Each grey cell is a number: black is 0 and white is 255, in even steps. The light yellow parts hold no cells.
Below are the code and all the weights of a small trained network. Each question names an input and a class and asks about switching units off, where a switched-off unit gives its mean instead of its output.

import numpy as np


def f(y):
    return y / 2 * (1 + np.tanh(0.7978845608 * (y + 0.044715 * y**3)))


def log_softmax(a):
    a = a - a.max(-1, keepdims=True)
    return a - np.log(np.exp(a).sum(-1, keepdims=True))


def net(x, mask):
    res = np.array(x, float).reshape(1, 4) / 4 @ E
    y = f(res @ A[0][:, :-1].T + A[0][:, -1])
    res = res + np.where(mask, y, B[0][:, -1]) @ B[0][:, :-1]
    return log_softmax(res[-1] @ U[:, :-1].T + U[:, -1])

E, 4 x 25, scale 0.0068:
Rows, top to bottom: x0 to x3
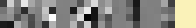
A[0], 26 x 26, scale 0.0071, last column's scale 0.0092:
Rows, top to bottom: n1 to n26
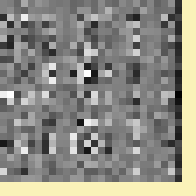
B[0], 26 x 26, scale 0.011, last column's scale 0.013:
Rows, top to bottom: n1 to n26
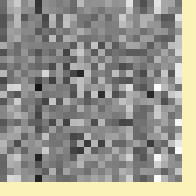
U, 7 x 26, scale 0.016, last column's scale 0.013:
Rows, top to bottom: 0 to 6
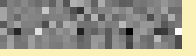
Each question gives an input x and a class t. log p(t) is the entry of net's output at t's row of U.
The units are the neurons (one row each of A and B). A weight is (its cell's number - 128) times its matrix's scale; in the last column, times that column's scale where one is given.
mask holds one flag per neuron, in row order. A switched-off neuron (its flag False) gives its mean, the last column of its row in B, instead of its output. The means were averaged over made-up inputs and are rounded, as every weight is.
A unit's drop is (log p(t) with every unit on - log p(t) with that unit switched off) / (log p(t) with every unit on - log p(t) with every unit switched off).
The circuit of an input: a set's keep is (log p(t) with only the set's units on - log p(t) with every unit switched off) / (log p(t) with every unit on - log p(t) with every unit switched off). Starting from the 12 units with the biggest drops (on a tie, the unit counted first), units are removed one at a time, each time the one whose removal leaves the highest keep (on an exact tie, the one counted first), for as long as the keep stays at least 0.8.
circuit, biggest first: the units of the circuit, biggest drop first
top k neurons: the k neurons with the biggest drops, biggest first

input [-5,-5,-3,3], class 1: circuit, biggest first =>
n22
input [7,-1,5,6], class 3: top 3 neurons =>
n3; n15; n14
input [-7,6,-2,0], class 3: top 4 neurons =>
n4; n6; n22; n25
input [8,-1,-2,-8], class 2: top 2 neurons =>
n14; n6
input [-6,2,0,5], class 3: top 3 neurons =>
n4; n6; n14
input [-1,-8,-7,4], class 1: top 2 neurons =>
n22; n20
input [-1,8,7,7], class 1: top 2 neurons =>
n11; n18
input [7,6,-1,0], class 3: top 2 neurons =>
n3; n15
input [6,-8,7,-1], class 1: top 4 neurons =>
n22; n20; n18; n8
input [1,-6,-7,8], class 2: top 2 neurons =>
n21; n7
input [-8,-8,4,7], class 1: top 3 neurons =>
n22; n20; n3
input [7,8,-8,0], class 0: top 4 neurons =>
n18; n8; n22; n20
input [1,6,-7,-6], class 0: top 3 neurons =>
n18; n8; n22
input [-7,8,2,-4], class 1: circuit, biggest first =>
n11
